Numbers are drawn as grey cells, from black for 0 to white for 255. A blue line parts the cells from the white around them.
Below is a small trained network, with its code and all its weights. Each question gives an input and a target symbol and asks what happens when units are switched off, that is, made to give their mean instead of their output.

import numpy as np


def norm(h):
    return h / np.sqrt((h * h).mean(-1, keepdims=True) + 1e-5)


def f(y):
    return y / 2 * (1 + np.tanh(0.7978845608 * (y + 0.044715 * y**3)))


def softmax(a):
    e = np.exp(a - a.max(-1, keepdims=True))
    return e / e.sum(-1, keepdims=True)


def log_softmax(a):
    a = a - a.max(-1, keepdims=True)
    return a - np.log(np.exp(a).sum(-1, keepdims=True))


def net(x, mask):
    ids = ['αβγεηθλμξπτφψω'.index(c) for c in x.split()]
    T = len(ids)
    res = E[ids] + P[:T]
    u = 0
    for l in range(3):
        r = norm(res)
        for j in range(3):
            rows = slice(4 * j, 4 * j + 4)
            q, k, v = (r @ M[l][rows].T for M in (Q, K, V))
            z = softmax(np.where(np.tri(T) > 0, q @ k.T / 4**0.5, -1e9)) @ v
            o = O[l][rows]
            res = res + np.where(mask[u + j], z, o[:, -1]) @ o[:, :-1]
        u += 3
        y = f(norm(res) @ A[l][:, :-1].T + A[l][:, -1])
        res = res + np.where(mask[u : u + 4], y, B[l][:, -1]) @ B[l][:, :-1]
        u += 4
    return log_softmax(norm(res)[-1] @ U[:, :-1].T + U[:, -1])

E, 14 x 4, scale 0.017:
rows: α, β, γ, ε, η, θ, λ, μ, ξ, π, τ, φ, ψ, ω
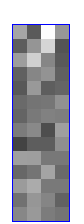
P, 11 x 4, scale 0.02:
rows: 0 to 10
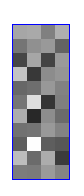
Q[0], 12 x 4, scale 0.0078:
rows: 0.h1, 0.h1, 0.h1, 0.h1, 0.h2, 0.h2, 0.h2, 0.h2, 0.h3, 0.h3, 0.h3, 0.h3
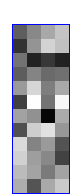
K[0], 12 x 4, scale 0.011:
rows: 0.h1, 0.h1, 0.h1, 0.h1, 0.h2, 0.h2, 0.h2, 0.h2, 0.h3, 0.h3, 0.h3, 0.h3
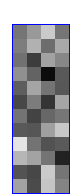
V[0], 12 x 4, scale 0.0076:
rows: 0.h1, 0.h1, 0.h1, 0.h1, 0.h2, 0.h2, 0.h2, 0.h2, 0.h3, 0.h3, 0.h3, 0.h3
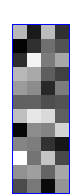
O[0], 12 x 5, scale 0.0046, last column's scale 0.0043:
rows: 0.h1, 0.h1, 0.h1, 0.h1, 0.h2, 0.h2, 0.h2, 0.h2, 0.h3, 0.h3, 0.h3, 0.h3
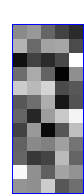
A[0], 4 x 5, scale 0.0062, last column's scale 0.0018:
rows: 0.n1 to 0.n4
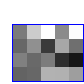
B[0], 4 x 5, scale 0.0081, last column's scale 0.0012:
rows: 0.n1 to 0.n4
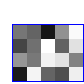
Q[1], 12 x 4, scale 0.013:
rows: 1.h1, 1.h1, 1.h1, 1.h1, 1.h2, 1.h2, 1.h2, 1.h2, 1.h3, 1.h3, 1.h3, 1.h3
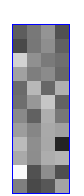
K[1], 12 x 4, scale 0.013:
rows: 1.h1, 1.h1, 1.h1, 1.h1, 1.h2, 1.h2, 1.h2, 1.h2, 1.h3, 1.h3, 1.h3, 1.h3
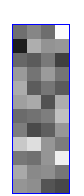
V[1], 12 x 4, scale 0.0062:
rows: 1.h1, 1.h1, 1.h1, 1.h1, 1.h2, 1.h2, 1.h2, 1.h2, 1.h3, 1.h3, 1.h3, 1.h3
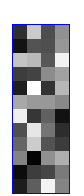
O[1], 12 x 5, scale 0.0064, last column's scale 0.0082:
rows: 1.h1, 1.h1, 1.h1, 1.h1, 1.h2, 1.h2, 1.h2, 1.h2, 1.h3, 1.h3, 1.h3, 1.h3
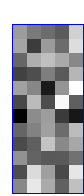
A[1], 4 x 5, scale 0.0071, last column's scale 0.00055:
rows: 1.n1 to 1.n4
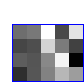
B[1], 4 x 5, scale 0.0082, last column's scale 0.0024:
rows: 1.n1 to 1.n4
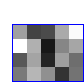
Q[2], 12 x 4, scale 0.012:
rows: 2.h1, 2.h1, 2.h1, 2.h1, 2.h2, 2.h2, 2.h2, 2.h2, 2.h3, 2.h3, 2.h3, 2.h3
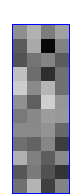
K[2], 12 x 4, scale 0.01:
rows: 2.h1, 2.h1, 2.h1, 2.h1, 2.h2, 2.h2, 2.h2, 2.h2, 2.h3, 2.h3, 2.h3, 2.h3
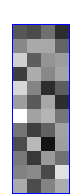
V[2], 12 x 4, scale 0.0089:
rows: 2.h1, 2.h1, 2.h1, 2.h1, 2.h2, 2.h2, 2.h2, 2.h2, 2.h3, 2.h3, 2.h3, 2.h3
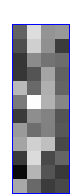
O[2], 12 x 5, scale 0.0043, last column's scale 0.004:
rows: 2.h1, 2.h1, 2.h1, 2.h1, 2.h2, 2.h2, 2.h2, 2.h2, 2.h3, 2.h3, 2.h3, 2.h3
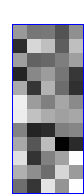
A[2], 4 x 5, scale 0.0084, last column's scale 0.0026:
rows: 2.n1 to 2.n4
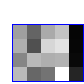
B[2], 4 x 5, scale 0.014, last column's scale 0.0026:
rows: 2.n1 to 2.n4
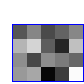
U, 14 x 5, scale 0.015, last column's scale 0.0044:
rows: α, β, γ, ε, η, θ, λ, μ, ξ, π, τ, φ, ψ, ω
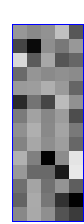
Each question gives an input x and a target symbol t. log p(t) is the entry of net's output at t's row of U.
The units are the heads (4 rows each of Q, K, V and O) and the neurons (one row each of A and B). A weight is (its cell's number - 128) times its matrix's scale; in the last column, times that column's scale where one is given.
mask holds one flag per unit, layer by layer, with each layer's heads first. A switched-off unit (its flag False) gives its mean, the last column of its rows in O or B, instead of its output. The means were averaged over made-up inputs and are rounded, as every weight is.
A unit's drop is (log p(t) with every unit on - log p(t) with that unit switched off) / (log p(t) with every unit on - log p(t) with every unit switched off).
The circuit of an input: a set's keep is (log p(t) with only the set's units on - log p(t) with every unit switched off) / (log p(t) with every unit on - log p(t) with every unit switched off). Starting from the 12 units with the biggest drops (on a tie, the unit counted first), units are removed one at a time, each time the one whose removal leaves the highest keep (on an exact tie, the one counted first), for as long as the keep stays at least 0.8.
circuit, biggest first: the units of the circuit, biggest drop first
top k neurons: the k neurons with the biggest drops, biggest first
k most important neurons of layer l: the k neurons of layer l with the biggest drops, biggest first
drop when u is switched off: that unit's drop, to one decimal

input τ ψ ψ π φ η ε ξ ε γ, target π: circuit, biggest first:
[1.h3; 0.h3; 0.n2]
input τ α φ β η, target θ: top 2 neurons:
[2.n4; 1.n2]
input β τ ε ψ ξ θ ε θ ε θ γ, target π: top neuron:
[0.n4]
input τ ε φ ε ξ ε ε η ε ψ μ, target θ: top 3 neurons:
[1.n2; 2.n4; 2.n2]
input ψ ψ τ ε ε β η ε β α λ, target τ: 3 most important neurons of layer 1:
[1.n2; 1.n1; 1.n3]
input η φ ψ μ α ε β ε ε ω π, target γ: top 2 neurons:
[0.n2; 2.n4]
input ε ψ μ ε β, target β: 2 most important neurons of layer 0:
[0.n1; 0.n2]
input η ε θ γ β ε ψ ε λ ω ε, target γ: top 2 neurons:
[0.n2; 2.n4]
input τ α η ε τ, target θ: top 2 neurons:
[2.n4; 1.n2]
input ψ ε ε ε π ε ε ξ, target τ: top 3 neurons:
[0.n2; 1.n2; 1.n1]
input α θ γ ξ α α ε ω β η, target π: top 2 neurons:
[0.n2; 2.n4]
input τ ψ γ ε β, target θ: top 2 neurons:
[1.n2; 2.n4]
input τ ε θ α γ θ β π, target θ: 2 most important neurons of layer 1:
[1.n2; 1.n3]
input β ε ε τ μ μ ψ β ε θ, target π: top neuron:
[2.n4]
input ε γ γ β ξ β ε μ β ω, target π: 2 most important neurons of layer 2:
[2.n4; 2.n1]
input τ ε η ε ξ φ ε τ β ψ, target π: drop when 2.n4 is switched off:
0.2
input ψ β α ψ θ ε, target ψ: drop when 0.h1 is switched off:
0.2
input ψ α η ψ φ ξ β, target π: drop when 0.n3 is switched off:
-0.1
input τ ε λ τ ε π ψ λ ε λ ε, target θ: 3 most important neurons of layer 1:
[1.n2; 1.n1; 1.n3]
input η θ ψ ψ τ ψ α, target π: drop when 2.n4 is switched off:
0.2
